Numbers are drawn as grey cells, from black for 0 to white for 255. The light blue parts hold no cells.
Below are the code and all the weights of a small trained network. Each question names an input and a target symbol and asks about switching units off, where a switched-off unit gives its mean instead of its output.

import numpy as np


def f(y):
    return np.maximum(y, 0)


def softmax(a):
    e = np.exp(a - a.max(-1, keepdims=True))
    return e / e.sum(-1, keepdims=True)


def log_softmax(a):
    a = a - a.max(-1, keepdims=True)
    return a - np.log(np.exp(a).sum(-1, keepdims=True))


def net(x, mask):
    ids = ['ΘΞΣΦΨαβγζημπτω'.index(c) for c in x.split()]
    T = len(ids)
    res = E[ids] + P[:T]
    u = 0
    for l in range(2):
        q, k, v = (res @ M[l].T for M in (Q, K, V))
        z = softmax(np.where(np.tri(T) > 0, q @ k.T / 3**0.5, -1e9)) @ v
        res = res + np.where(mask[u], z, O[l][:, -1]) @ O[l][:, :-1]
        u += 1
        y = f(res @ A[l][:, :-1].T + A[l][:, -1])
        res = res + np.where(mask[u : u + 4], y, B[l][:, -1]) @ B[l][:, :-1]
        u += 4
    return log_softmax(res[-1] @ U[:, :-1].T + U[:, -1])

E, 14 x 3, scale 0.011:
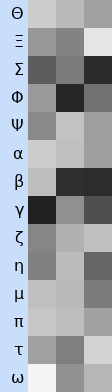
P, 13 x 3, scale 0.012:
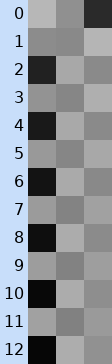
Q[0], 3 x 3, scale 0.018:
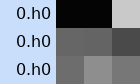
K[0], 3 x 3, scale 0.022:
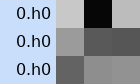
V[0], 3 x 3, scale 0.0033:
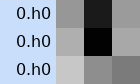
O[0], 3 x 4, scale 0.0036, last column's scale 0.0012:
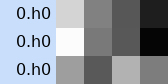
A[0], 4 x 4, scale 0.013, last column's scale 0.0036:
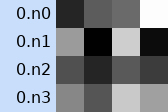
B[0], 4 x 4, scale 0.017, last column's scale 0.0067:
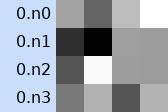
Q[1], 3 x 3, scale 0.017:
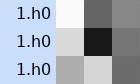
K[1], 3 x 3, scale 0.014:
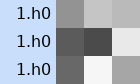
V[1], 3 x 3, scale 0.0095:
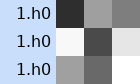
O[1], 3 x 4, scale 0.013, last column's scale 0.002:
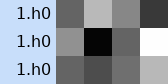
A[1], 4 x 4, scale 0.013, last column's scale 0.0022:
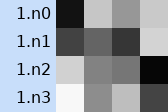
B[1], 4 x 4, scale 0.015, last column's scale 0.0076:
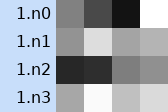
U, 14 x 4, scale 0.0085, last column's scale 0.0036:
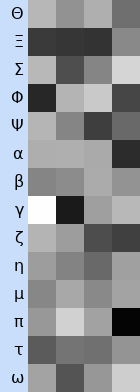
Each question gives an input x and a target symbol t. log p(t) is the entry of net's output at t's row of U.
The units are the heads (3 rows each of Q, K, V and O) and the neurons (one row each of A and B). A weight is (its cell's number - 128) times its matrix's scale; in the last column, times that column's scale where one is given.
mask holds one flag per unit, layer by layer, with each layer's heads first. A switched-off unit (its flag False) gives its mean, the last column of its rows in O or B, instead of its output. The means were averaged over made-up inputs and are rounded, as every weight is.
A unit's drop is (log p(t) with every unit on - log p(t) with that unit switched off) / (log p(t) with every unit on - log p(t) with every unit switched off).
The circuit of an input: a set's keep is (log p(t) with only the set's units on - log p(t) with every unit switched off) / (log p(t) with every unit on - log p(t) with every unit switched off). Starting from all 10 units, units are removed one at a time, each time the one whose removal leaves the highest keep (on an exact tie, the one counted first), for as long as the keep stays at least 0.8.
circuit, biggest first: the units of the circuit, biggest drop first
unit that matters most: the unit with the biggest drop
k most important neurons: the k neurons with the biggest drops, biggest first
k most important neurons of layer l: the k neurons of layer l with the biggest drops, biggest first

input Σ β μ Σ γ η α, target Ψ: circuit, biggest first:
1.n0, 1.h0
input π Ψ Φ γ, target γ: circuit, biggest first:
1.h0, 0.n3, 0.n0
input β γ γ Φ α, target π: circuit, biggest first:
1.h0, 0.n0
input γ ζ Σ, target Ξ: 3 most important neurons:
1.n0, 0.n2, 1.n3
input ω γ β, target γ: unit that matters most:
1.h0
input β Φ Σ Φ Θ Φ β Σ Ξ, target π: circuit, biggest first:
1.h0, 1.n3, 0.n0
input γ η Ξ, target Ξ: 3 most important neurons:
1.n0, 0.n3, 1.n3
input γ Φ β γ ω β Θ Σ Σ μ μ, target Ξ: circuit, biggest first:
1.h0, 1.n0
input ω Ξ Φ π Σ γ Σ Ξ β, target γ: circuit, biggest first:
0.n0, 1.h0
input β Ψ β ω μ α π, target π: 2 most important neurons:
1.n3, 0.n0
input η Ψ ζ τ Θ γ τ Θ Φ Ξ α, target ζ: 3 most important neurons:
1.n0, 0.n0, 1.n3
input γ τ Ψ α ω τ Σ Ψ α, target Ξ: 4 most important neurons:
1.n0, 1.n3, 0.n0, 1.n1
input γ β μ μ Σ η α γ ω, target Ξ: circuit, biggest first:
0.n0, 1.n3, 1.n0
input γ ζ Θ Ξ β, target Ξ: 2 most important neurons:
0.n2, 1.n0
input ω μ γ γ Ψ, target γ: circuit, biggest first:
1.h0
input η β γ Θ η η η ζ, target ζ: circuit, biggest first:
1.n0, 0.n0, 1.h0
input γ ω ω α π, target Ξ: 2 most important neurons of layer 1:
1.n3, 1.n0
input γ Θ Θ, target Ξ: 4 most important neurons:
0.n0, 1.n3, 1.n0, 1.n1
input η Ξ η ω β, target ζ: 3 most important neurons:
1.n0, 0.n2, 0.n0
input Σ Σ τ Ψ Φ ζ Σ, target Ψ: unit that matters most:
1.n0
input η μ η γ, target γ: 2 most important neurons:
0.n2, 0.n3
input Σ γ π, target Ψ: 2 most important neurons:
1.n0, 0.n0
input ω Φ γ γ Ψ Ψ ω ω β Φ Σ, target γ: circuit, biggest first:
0.n0, 1.h0
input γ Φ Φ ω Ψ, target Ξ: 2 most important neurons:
1.n0, 1.n3
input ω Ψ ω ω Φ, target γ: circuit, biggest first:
1.h0, 0.h0, 0.n2
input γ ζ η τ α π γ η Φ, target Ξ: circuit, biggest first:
1.n0, 0.n2
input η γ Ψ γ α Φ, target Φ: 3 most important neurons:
1.n1, 0.n0, 0.n1
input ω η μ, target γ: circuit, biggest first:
1.h0
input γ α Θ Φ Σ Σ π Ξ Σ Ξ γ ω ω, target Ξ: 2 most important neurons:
1.n3, 0.n0
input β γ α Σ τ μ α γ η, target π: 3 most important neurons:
0.n0, 1.n3, 0.n1
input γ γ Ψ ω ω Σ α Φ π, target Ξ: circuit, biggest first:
1.n0, 1.n3
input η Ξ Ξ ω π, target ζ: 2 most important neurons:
1.n0, 0.n0
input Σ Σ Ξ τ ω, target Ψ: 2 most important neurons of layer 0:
0.n0, 0.n1
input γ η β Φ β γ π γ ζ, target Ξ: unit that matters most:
1.h0
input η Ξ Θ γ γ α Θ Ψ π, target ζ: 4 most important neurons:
1.n0, 0.n0, 1.n3, 0.n1
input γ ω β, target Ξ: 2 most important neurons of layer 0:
0.n2, 0.n1
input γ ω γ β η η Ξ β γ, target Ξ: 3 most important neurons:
0.n2, 1.n0, 1.n3
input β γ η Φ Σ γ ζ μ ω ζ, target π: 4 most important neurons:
1.n3, 0.n0, 0.n1, 0.n2
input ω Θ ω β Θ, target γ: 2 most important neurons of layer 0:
0.n2, 0.n3
